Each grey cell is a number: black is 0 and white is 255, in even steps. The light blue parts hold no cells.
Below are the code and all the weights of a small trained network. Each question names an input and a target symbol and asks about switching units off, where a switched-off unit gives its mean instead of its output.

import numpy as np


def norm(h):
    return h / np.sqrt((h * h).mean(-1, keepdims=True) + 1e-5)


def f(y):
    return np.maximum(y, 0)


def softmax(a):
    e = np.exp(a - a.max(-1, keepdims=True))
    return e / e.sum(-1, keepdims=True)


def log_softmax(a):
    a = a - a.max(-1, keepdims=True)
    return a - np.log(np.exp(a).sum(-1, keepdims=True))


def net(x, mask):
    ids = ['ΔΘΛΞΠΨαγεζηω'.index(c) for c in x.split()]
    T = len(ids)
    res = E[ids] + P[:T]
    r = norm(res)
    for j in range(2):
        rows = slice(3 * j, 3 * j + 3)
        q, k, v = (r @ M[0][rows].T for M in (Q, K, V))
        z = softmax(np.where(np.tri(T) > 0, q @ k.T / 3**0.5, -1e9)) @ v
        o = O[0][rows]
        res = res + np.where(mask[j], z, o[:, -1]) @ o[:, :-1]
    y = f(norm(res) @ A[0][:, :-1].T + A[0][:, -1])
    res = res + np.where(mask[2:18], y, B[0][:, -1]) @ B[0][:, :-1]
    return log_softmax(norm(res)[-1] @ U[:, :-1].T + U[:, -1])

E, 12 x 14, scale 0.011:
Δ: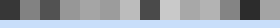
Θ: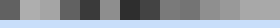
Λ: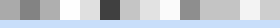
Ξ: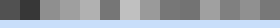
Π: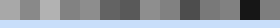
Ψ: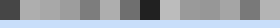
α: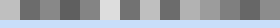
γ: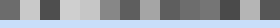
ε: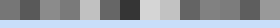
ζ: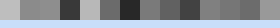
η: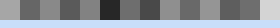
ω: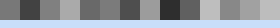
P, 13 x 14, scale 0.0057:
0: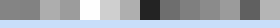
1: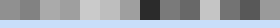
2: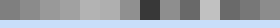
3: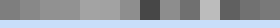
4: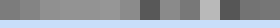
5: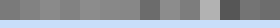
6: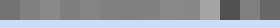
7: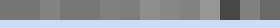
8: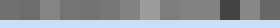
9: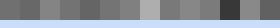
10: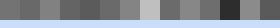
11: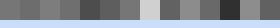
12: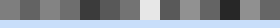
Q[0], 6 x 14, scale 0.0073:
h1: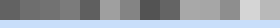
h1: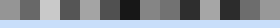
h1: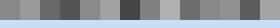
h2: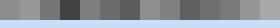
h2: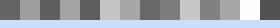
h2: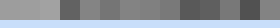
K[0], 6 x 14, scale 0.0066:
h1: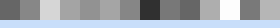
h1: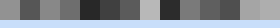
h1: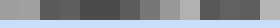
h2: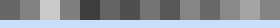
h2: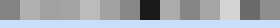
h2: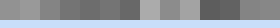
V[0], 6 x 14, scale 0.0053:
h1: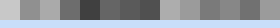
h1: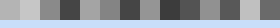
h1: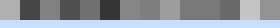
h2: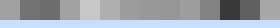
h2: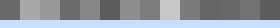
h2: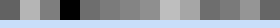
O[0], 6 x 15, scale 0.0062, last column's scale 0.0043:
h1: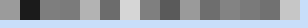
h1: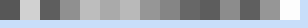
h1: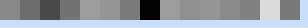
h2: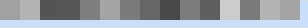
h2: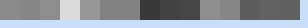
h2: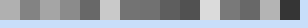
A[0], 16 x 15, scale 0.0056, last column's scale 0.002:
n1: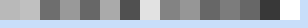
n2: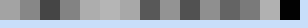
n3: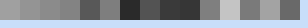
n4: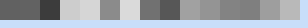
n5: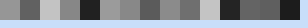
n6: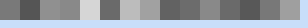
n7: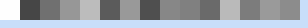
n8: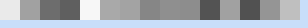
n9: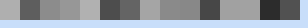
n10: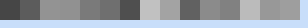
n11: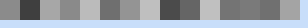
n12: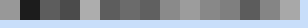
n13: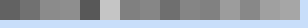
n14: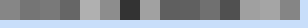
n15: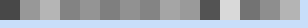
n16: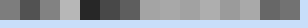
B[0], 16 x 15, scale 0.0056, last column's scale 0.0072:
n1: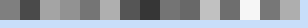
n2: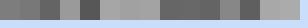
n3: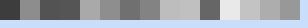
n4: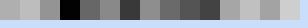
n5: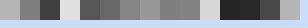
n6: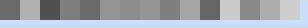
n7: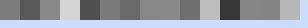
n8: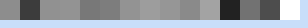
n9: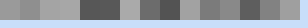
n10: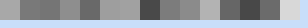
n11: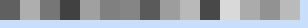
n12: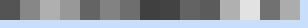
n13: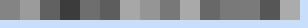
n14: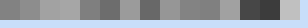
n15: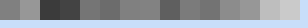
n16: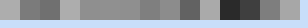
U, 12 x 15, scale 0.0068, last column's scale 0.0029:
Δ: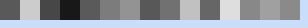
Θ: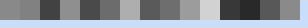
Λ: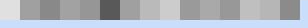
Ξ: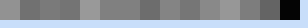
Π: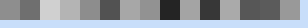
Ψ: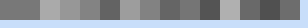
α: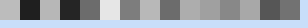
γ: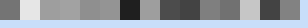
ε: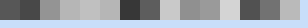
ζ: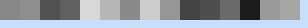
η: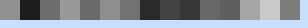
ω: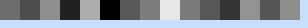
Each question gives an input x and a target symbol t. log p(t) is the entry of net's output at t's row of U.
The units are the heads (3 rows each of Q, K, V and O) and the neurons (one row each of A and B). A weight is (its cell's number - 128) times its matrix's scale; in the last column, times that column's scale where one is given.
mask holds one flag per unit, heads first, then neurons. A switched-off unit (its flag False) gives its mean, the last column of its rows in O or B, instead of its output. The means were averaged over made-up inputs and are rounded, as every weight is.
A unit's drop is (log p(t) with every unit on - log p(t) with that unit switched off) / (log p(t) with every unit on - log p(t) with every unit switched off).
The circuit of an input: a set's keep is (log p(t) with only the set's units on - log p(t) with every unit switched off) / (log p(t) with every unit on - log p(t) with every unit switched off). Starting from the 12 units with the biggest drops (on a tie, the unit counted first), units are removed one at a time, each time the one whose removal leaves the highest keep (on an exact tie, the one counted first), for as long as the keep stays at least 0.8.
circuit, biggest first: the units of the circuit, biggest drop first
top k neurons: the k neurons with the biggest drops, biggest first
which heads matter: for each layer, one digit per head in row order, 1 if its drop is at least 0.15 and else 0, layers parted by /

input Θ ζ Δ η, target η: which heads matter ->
00
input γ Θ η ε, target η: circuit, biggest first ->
(h1, n12)
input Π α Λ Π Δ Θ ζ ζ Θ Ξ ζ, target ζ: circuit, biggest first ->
(h1)
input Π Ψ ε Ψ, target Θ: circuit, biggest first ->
(h1, n5)
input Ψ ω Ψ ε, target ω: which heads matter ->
01
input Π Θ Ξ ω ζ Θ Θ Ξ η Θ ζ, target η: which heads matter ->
10
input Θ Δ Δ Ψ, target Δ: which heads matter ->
01
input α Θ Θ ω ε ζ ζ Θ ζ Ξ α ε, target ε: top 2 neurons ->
(n1, n14)
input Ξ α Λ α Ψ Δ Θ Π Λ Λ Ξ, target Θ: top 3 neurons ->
(n16, n10, n4)
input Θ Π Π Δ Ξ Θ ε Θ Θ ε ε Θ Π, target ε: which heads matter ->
01
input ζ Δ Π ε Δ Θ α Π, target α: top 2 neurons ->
(n1, n8)
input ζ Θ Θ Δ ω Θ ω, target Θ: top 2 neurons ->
(n10, n16)
